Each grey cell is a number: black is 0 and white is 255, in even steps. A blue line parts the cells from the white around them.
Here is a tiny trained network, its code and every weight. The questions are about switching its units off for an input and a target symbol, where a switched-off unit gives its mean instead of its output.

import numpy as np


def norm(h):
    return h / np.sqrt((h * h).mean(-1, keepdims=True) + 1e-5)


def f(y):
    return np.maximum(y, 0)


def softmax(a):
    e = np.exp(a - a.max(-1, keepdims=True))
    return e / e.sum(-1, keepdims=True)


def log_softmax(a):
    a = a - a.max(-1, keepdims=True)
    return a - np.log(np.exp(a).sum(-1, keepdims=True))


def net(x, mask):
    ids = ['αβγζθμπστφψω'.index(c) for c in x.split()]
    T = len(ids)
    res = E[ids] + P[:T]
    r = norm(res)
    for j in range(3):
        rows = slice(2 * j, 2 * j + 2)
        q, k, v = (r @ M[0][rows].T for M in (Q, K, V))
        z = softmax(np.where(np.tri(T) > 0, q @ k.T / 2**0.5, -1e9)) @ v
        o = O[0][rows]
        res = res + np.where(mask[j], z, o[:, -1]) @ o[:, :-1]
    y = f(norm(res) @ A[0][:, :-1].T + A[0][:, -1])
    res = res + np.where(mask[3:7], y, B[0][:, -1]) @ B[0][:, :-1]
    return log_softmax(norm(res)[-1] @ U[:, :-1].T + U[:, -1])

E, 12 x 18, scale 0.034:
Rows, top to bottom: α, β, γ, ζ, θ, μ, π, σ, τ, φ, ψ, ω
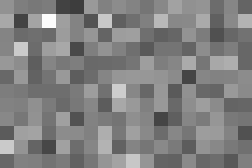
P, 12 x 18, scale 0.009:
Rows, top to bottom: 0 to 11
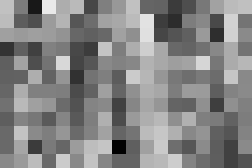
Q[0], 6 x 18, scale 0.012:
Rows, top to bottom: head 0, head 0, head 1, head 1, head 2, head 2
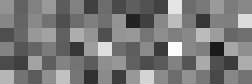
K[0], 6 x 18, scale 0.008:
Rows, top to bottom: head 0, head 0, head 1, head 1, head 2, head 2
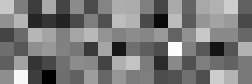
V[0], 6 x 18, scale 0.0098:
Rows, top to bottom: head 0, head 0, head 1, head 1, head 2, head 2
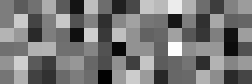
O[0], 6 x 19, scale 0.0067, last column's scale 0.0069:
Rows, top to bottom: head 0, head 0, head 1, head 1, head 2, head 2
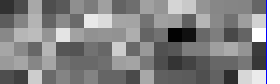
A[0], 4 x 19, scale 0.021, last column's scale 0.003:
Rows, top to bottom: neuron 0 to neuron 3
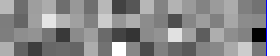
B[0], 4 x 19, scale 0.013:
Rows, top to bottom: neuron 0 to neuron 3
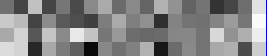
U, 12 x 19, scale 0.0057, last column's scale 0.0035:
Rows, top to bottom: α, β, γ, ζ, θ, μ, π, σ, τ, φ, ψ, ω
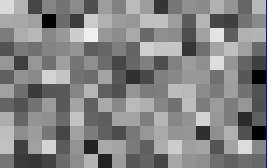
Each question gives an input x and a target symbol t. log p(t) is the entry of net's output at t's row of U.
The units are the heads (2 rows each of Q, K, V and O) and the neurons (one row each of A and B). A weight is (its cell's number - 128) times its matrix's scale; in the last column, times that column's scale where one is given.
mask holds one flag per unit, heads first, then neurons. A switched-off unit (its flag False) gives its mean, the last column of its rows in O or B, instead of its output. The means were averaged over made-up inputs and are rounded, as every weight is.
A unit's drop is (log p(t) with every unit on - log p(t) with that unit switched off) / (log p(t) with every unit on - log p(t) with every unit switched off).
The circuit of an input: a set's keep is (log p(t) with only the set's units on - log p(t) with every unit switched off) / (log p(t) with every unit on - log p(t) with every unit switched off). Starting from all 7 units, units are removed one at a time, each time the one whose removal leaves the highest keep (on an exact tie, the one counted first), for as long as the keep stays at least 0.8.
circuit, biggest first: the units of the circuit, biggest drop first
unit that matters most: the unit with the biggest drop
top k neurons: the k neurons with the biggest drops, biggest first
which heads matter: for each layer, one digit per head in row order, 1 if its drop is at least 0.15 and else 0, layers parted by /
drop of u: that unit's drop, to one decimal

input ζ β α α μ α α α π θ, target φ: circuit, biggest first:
head 0; neuron 1; neuron 3
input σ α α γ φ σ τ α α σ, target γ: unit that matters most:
neuron 1
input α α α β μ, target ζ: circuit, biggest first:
head 0; neuron 1
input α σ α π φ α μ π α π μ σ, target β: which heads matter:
000
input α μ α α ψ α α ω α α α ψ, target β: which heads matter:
000
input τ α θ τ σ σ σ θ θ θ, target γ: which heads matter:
110
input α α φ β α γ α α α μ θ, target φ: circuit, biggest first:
head 0; head 2; neuron 1; neuron 0
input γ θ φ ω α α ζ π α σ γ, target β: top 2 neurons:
neuron 2; neuron 3
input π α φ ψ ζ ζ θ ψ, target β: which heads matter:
010
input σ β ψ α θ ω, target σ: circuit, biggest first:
head 0; neuron 1; neuron 3
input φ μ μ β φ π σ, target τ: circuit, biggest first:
head 0; head 2; neuron 1
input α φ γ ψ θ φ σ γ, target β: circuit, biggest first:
neuron 2; head 0
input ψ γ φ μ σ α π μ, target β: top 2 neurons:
neuron 2; neuron 3
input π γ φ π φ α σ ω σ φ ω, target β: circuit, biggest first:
neuron 3
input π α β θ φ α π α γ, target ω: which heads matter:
100
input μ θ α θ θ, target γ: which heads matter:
110
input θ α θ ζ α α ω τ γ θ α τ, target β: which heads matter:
100
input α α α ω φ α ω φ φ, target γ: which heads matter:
011
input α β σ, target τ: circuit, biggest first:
head 0; neuron 1; neuron 3
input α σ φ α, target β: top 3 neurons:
neuron 2; neuron 3; neuron 1
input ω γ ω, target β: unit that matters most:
head 1
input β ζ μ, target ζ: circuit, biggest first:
head 0; neuron 1; neuron 3
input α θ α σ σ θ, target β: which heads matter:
011
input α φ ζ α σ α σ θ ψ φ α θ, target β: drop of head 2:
0.8
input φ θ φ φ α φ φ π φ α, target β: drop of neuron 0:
-0.1
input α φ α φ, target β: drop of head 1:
1.3
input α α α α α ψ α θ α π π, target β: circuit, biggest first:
neuron 2
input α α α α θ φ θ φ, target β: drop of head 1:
1.4
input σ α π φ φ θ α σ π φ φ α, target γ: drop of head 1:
0.0
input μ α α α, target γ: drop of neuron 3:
0.1
